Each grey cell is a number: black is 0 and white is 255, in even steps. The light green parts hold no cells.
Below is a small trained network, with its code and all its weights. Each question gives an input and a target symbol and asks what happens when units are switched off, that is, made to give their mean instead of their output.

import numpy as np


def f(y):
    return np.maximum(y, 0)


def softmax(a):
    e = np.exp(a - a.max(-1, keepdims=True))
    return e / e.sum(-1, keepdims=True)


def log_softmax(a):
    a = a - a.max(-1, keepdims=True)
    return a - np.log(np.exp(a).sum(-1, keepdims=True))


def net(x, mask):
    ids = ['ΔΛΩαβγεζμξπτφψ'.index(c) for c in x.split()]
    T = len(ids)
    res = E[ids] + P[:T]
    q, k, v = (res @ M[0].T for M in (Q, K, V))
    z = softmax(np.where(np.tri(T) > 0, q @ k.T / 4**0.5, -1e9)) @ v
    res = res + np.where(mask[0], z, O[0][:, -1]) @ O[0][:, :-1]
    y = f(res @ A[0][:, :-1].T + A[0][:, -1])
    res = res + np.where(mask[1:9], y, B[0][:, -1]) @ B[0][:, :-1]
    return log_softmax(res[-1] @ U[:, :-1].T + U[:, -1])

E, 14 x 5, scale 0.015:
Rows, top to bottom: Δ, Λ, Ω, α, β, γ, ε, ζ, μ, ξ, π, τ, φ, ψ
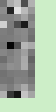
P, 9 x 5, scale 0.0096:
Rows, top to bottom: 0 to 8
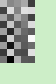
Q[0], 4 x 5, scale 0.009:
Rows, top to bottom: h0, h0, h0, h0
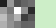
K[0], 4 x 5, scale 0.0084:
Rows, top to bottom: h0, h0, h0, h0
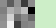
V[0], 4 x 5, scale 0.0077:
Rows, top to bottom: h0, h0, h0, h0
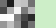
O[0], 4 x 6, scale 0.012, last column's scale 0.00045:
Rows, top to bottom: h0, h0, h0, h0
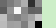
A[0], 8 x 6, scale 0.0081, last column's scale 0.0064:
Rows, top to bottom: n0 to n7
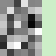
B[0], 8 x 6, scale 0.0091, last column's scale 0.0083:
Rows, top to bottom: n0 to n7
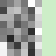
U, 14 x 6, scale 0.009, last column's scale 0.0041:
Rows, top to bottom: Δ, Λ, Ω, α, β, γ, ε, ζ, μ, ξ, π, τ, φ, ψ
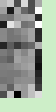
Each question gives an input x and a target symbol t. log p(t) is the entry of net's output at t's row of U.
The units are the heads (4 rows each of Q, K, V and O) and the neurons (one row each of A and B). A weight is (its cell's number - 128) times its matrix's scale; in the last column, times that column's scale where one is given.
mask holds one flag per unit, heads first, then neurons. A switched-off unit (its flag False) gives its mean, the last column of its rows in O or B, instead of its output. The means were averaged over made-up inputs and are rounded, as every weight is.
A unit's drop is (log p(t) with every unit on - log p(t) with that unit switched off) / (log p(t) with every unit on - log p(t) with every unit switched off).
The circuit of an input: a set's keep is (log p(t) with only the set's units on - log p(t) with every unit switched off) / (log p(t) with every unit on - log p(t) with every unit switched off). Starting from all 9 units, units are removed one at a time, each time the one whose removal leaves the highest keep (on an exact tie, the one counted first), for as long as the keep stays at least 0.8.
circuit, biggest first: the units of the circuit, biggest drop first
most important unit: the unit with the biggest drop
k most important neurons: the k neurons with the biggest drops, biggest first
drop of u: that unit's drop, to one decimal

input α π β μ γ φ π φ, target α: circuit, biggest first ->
(n1; n7)
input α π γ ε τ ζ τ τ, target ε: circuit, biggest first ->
(h0; n7)
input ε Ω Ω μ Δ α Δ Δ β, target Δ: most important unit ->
n2
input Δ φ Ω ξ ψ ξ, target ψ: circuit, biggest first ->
(h0; n4)
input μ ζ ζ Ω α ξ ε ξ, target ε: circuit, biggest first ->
(h0; n7)
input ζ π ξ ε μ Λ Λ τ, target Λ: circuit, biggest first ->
(h0; n5; n6)
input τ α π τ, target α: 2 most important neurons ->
(n1; n7)
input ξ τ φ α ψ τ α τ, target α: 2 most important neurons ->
(n1; n6)
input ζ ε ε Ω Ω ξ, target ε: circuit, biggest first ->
(h0; n5)
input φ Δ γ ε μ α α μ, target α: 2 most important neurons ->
(n1; n6)
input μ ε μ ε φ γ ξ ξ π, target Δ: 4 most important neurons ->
(n2; n7; n3; n0)
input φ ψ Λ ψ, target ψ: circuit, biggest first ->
(h0; n0)
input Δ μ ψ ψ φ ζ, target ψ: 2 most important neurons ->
(n4; n5)
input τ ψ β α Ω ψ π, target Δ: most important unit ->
n7
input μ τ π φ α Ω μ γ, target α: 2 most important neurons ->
(n1; n6)
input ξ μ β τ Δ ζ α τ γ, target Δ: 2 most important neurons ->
(n2; n7)
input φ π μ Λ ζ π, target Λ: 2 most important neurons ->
(n5; n6)
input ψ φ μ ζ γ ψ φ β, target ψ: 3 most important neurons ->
(n4; n5; n7)
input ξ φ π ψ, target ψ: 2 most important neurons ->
(n0; n5)
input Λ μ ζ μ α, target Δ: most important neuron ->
(n2)
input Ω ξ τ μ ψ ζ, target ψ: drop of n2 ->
-0.1
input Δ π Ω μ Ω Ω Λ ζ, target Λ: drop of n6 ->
0.1
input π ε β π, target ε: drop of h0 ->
0.7
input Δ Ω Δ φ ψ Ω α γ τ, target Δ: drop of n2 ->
0.4
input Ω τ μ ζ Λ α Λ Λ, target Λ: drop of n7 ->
0.0
